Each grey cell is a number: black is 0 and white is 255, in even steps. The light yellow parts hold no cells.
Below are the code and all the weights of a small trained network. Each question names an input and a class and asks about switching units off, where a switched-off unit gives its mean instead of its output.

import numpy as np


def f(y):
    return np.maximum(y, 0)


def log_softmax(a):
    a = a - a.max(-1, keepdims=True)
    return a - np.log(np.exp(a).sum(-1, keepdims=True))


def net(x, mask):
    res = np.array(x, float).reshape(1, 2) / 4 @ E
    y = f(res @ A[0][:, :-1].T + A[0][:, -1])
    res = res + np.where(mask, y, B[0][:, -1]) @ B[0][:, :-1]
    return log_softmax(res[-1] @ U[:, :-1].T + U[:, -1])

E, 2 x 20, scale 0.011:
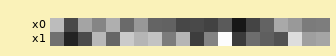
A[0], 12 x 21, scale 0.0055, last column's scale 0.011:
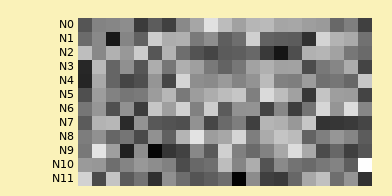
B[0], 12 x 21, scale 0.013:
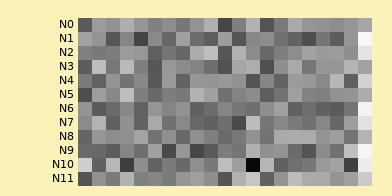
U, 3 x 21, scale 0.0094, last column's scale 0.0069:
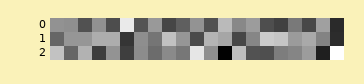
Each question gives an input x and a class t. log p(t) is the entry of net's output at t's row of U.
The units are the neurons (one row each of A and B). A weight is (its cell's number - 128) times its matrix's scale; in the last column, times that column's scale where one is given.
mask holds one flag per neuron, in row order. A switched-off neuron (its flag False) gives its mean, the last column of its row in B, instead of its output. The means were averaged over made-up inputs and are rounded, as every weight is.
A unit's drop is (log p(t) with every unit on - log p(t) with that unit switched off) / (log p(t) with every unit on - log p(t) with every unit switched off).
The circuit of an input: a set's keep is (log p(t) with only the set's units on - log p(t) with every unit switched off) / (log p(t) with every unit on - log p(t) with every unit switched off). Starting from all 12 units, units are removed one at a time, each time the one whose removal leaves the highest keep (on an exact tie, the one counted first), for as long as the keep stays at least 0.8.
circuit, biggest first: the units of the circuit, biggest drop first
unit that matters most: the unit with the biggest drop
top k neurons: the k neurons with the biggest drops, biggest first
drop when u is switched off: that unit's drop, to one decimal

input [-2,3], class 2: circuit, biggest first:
(N9 N11)
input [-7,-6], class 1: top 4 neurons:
(N4 N8 N1 N0)
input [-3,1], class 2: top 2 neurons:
(N11 N2)
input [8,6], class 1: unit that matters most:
N2
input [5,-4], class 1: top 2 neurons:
(N1 N2)
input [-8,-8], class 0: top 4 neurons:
(N9 N7 N2 N11)
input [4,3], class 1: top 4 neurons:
(N9 N11 N2 N7)
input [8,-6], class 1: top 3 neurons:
(N2 N11 N1)
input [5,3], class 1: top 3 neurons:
(N11 N2 N9)
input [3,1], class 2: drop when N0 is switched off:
0.2
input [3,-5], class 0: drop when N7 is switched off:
0.1
